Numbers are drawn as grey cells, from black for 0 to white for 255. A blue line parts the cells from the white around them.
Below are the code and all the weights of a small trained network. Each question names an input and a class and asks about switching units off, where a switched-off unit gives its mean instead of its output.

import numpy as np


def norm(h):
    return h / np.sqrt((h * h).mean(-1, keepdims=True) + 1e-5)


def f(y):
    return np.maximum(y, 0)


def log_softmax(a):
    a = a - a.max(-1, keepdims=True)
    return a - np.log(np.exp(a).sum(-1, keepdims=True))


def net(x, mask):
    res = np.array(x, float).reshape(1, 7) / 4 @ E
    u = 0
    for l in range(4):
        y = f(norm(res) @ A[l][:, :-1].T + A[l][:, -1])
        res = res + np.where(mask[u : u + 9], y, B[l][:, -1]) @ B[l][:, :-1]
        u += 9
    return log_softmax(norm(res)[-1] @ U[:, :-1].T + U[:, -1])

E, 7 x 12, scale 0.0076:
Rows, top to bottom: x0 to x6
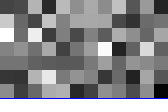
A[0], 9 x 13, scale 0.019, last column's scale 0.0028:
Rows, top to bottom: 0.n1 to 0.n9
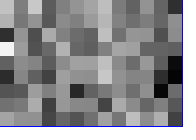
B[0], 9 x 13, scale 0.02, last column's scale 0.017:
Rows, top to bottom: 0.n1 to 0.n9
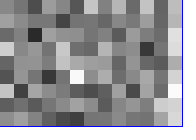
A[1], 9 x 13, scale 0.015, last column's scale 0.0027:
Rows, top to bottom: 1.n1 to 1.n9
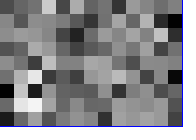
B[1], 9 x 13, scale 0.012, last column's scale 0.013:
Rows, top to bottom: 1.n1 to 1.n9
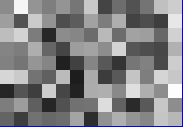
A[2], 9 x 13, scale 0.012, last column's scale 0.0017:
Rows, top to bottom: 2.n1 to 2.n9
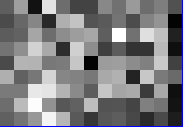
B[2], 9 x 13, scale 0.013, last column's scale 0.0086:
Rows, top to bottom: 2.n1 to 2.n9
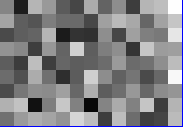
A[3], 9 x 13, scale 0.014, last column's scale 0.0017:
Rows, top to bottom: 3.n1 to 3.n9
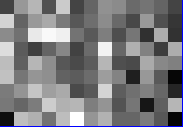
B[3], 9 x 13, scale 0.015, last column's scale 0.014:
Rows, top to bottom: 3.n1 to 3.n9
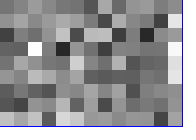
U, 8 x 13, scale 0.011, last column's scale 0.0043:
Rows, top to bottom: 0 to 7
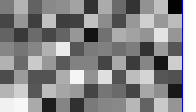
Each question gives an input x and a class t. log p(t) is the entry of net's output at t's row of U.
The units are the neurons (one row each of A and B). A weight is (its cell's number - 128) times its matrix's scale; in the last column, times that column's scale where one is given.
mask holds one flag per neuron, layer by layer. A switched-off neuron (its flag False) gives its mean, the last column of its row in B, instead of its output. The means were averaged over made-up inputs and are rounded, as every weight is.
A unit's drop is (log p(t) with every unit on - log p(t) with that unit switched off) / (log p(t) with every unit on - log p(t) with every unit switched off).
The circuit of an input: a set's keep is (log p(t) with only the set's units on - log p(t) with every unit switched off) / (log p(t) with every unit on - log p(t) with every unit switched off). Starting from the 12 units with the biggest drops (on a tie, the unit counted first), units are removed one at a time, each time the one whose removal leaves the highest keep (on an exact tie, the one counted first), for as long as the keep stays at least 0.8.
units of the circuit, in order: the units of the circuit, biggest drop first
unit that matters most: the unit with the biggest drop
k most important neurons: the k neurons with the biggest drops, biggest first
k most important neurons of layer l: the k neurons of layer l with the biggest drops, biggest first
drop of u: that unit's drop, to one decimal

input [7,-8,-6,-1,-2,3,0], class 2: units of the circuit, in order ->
(1.n9, 0.n8)
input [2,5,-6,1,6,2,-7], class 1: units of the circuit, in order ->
(1.n7, 0.n3)
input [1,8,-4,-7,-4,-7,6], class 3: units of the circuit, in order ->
(0.n4, 3.n3)
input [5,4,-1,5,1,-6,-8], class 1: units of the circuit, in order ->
(0.n7, 0.n4)
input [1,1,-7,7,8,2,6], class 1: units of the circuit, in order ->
(0.n3)
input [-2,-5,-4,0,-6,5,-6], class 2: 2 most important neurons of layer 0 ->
(0.n3, 0.n1)
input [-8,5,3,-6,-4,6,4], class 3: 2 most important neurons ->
(0.n7, 0.n1)
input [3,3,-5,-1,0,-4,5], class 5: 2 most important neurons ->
(0.n6, 0.n3)
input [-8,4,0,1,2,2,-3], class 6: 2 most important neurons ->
(0.n3, 0.n4)
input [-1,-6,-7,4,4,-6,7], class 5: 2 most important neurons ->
(0.n6, 0.n5)
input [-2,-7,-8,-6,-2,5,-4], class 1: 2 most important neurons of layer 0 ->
(0.n7, 0.n4)
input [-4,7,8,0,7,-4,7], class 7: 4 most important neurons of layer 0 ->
(0.n4, 0.n9, 0.n7, 0.n3)
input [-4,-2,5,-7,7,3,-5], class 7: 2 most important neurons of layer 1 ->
(1.n3, 1.n6)
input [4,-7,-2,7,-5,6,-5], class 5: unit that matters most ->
0.n5
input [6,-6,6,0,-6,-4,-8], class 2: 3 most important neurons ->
(0.n8, 1.n9, 0.n4)
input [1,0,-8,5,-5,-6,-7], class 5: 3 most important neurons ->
(0.n6, 0.n5, 3.n9)
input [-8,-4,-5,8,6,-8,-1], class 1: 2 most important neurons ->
(0.n3, 1.n7)
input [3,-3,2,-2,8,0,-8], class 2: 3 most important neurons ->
(0.n8, 0.n4, 1.n9)
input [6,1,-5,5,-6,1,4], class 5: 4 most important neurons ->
(0.n6, 0.n5, 0.n3, 0.n4)
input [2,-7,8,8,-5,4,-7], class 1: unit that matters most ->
0.n1
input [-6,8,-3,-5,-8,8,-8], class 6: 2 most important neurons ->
(0.n7, 0.n3)
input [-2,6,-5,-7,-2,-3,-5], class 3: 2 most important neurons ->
(0.n9, 0.n6)
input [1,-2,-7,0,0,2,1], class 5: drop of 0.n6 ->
0.6
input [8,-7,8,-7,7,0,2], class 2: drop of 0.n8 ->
1.4
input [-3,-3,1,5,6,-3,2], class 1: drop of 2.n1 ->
0.1
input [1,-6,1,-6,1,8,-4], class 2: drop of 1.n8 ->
0.0
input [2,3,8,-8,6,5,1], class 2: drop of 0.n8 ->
1.4
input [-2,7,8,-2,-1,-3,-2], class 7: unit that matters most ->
0.n7
